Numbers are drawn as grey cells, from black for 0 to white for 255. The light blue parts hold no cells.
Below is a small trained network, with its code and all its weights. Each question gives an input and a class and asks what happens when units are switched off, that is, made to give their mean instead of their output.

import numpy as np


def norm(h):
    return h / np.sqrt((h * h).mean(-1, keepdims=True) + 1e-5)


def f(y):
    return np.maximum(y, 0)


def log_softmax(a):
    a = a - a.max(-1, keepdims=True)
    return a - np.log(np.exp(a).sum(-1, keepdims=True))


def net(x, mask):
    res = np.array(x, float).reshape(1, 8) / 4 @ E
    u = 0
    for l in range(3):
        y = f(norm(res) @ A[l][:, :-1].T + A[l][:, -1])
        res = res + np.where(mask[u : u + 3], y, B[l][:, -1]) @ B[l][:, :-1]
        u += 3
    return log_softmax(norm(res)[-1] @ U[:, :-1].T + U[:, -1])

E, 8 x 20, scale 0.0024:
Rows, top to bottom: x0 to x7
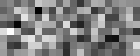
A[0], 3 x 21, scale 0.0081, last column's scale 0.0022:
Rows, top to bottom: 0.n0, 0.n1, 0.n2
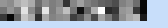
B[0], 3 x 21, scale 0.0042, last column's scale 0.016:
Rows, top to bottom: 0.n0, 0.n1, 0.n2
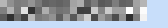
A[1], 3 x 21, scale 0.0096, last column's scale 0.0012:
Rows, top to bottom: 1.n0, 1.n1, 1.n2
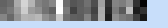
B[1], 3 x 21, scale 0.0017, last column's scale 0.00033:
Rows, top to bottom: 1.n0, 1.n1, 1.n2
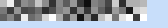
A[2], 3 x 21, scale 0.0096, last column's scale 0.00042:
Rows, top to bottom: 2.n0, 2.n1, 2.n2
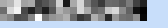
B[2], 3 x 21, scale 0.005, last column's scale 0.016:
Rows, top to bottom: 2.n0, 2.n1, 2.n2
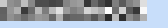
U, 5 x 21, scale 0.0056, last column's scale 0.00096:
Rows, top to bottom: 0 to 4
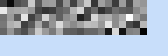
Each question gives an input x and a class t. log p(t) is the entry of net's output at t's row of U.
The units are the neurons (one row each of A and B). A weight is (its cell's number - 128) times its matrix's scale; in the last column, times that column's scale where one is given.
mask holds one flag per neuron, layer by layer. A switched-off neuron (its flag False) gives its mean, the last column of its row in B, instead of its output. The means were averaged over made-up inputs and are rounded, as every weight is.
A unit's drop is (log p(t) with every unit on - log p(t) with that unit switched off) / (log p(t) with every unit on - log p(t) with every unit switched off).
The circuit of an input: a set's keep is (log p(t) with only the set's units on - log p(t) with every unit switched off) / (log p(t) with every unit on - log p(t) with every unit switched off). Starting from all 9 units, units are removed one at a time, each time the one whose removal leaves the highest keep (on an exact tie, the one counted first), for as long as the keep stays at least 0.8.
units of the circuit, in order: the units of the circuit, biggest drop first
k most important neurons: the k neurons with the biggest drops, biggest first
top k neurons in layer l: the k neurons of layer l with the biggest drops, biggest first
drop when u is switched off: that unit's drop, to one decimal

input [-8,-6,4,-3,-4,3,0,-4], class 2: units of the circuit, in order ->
[0.n1]
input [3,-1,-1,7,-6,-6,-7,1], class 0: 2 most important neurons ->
[2.n1 0.n2]
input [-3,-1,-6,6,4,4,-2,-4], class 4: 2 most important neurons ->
[2.n2 0.n1]
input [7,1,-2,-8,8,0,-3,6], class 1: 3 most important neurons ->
[2.n0 0.n0 0.n2]
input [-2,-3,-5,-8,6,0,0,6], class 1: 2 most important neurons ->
[2.n0 0.n0]
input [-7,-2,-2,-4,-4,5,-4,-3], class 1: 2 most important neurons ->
[0.n0 2.n1]
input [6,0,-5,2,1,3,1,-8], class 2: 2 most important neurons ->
[0.n1 2.n1]
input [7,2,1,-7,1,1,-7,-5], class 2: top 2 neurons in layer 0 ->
[0.n1 0.n2]
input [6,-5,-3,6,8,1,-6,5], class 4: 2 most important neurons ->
[2.n2 2.n1]
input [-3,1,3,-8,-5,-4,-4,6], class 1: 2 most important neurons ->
[2.n0 0.n0]
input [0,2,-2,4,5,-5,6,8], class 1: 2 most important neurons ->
[0.n1 0.n2]
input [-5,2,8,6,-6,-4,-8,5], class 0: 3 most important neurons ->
[0.n2 2.n1 2.n0]
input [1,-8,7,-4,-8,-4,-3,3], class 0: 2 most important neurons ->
[0.n2 2.n1]
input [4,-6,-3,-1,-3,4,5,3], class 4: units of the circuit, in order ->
[2.n2]
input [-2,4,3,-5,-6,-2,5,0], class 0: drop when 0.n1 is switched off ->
-0.1
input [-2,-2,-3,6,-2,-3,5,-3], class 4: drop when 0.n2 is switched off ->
0.2
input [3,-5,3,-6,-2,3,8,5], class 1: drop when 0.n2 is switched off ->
0.1
